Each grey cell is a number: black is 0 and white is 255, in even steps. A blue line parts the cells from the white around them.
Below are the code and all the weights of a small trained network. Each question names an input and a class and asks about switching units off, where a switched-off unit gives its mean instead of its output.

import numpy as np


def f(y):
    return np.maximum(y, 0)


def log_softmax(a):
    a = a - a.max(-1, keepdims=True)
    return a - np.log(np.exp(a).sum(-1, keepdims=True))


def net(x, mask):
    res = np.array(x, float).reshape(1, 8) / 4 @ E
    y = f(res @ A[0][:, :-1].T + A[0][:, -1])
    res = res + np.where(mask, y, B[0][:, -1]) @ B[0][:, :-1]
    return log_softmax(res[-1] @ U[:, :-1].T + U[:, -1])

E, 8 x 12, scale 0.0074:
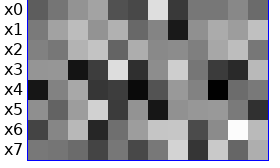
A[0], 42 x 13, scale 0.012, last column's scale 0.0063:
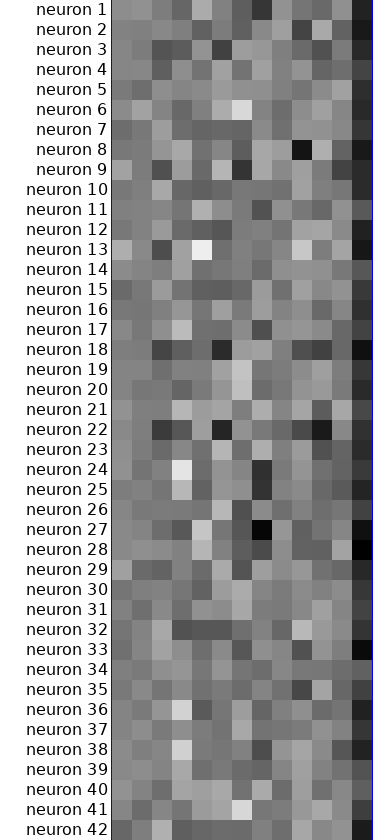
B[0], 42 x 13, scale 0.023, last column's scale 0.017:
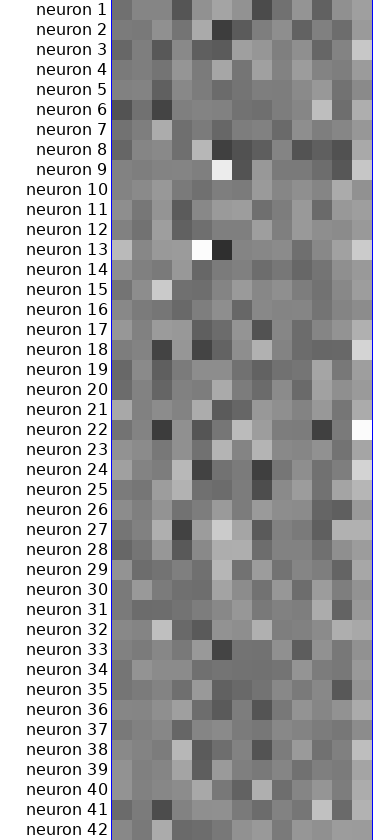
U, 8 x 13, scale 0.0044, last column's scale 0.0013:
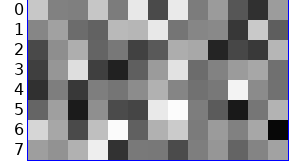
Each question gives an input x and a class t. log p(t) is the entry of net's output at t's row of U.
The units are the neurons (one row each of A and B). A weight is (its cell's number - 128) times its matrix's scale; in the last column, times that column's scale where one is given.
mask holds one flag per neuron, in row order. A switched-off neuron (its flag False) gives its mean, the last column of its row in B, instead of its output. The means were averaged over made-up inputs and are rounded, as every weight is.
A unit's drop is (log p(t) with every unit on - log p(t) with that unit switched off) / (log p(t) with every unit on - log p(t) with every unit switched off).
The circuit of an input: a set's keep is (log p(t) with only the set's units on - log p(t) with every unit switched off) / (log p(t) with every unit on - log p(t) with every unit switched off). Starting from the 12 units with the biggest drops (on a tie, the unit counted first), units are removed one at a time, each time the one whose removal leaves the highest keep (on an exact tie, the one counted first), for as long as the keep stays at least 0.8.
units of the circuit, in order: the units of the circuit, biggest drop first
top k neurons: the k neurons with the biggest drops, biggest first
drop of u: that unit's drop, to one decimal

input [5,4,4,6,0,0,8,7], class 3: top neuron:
neuron 32
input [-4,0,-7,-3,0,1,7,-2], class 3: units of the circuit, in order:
neuron 22; neuron 13; neuron 24
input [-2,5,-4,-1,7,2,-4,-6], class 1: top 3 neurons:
neuron 27; neuron 1; neuron 28
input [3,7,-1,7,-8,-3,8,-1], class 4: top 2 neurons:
neuron 6; neuron 41
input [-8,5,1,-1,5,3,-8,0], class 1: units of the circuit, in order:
neuron 27; neuron 28
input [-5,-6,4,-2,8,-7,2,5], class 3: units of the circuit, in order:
neuron 32; neuron 15
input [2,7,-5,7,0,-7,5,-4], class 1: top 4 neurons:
neuron 27; neuron 1; neuron 11; neuron 28
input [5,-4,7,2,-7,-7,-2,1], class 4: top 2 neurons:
neuron 6; neuron 41
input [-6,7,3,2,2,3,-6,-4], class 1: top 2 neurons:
neuron 27; neuron 28
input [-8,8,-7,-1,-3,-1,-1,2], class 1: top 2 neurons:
neuron 27; neuron 1
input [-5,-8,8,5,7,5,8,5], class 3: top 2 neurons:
neuron 32; neuron 15
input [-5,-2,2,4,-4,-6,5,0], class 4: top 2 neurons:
neuron 6; neuron 41
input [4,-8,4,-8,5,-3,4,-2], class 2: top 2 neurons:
neuron 8; neuron 2
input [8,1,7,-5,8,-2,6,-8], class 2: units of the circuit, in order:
neuron 8
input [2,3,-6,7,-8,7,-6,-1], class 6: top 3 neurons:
neuron 13; neuron 21; neuron 40
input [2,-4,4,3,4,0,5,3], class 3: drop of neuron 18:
-0.1
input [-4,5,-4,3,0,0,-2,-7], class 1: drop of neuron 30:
0.0
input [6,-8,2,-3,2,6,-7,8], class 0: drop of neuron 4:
0.1
